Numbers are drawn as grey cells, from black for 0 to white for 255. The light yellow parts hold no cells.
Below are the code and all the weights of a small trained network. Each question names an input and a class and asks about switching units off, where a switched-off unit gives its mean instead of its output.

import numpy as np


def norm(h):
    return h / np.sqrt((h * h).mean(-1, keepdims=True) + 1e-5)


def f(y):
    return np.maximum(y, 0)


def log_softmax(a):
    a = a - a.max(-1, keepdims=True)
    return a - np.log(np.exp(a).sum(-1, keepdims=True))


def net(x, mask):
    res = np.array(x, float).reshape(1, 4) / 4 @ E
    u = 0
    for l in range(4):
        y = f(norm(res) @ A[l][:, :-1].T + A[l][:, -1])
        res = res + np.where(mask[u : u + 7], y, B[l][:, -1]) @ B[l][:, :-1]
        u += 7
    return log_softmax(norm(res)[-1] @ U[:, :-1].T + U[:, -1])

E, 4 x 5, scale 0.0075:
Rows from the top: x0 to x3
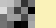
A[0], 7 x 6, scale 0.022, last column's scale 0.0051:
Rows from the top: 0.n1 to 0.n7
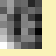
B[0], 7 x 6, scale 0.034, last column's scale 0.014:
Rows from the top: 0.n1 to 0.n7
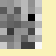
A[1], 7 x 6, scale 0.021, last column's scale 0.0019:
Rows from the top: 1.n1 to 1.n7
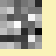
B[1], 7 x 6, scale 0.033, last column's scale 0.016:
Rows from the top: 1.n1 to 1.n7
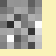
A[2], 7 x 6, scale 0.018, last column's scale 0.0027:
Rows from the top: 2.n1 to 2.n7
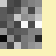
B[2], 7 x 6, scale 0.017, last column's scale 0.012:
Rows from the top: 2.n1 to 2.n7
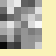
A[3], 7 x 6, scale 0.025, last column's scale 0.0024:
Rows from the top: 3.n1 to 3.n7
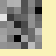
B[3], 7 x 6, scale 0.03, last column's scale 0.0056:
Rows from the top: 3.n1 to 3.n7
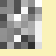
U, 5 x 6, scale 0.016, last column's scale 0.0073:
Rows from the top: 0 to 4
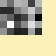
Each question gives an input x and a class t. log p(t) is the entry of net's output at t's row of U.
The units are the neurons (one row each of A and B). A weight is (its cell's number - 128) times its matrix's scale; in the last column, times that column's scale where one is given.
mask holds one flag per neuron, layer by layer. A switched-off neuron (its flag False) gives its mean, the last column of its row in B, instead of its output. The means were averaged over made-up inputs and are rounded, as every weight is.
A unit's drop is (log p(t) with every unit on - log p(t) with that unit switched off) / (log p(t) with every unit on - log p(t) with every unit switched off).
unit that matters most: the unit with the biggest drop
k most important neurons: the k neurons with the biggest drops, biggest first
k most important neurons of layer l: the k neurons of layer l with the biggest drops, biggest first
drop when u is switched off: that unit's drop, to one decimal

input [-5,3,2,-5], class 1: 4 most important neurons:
[0.n4; 0.n2; 0.n7; 0.n3]
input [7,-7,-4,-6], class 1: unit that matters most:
0.n7
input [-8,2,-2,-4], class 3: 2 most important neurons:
[0.n7; 1.n4]
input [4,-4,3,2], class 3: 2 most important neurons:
[0.n7; 0.n1]
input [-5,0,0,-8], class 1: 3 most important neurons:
[0.n2; 0.n4; 0.n7]
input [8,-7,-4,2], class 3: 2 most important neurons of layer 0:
[0.n5; 0.n7]
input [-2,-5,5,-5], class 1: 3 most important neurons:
[0.n4; 0.n2; 0.n7]
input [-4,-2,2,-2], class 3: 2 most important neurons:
[0.n7; 0.n1]
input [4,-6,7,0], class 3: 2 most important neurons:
[0.n5; 0.n7]
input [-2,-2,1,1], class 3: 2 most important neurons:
[0.n7; 0.n1]
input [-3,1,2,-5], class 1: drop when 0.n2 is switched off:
1.0
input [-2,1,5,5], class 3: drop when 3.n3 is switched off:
0.0
